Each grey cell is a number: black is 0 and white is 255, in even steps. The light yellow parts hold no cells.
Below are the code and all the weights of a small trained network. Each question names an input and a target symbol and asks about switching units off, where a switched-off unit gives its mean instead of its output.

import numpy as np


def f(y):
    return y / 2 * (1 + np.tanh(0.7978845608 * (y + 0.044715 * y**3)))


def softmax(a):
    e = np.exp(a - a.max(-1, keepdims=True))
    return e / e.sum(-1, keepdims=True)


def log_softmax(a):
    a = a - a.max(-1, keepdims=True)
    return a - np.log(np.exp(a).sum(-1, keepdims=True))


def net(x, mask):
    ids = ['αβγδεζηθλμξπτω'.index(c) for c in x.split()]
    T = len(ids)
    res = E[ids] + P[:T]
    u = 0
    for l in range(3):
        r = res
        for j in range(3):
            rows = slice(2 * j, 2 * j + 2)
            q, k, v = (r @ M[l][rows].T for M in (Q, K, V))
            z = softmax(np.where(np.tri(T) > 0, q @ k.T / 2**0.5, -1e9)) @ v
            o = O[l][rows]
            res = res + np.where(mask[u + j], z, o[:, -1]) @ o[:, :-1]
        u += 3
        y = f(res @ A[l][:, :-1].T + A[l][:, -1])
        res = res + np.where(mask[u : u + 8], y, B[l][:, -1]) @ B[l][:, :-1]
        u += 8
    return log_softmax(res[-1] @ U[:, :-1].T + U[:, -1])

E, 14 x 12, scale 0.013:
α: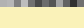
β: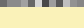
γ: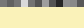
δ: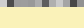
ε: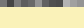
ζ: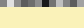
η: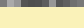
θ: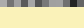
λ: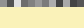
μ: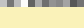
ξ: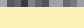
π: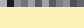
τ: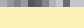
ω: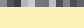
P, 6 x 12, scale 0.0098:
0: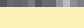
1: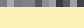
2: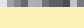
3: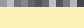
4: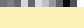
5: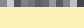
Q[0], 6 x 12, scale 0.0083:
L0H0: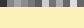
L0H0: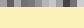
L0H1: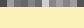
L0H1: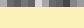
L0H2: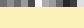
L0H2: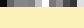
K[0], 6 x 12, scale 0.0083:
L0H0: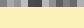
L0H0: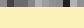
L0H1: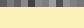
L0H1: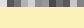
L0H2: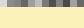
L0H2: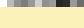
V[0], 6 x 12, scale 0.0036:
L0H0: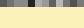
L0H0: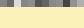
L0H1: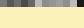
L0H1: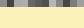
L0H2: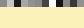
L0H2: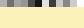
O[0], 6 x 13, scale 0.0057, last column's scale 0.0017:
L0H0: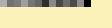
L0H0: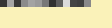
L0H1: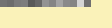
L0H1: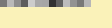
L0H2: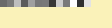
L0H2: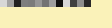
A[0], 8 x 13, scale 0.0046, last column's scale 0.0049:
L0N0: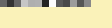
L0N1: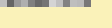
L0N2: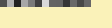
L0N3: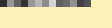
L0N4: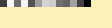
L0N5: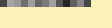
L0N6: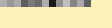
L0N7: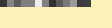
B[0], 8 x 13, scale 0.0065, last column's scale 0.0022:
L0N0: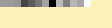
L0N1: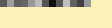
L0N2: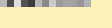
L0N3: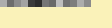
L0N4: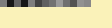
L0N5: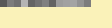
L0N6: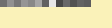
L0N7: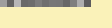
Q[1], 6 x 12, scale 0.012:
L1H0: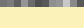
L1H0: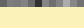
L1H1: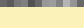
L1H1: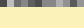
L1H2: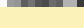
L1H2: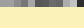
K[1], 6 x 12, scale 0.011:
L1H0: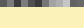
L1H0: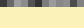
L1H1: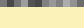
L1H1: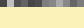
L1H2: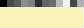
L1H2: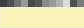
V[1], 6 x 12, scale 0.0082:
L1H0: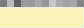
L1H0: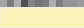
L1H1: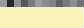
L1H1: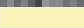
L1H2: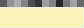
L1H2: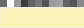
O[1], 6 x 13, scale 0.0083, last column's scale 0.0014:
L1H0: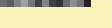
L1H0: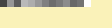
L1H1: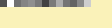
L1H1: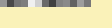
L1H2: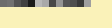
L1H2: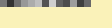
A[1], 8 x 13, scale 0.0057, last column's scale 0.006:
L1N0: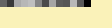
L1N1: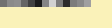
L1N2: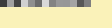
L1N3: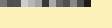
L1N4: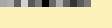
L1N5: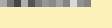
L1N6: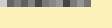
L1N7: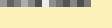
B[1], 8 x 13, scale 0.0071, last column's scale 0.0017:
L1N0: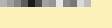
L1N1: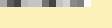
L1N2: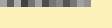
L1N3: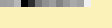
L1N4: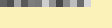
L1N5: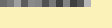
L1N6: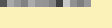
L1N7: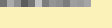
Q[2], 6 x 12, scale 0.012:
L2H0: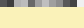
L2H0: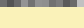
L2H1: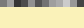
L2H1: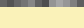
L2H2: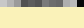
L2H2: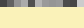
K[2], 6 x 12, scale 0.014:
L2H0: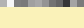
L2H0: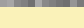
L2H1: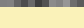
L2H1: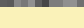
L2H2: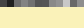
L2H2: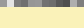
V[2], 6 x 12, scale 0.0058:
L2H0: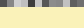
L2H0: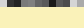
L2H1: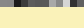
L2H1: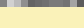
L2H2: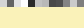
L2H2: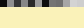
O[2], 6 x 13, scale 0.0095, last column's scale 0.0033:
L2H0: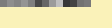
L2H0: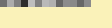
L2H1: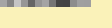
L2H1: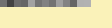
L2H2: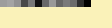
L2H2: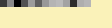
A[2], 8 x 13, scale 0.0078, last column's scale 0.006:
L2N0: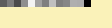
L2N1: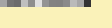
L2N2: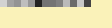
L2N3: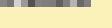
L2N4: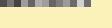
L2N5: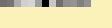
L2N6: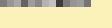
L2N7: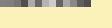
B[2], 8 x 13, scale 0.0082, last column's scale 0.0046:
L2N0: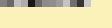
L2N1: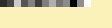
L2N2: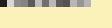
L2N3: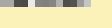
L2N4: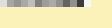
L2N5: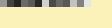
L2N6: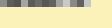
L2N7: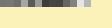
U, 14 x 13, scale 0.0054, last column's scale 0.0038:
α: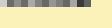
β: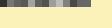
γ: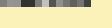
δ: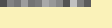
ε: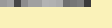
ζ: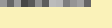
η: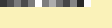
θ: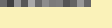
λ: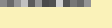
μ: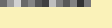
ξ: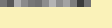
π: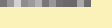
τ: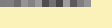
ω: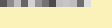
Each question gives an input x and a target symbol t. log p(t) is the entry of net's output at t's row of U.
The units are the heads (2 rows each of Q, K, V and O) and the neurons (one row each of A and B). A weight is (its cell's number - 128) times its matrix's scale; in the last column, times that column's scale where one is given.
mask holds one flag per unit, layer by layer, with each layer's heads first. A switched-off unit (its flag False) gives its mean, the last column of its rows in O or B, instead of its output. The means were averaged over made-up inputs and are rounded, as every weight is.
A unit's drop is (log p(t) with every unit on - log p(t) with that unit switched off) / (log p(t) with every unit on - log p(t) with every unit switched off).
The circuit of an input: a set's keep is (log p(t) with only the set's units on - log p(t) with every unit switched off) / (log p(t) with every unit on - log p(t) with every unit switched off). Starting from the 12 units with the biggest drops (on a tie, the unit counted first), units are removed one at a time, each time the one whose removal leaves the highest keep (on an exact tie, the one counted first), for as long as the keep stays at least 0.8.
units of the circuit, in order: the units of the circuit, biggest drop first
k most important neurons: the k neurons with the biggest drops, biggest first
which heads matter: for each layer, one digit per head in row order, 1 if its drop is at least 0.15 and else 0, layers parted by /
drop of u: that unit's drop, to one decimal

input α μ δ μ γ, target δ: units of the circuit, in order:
(L1H2, L2N5, L2N2)
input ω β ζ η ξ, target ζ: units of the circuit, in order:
(L1H2, L1N3, L1N0)
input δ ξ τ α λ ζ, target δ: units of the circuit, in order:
(L1H2, L2N5, L2N2, L2H0)
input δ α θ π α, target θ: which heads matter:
000 / 001 / 001
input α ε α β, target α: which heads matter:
000 / 010 / 001
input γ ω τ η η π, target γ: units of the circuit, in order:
(L1H2)
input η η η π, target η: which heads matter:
000 / 001 / 000
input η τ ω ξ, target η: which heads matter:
000 / 001 / 000
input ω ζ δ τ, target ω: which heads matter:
001 / 001 / 000
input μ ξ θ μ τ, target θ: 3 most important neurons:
(L2N1, L2N5, L2N3)
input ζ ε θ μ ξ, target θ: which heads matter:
000 / 001 / 101
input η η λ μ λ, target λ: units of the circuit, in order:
(L2H0, L1H1, L1H0)
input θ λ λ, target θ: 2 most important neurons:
(L2N1, L2N5)
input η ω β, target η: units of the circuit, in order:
(L1H2)
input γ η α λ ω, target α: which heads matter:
000 / 000 / 001
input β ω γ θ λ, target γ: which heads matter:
000 / 001 / 001
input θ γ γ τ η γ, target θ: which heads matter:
000 / 000 / 001
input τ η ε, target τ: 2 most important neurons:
(L2N7, L2N6)
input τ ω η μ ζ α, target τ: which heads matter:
001 / 100 / 100
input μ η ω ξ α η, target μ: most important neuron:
(L2N2)
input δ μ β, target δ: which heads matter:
000 / 001 / 000
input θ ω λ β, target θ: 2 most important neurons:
(L2N1, L2N5)
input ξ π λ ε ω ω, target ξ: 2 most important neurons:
(L2N0, L2N1)
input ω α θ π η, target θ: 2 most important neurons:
(L2N1, L2N5)
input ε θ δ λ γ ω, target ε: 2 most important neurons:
(L2N4, L0N0)
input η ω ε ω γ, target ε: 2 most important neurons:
(L2N4, L2N1)
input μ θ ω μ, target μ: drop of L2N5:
0.0
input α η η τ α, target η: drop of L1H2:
0.5
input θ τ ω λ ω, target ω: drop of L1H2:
0.2
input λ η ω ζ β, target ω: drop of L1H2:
0.2
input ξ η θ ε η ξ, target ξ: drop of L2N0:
0.6
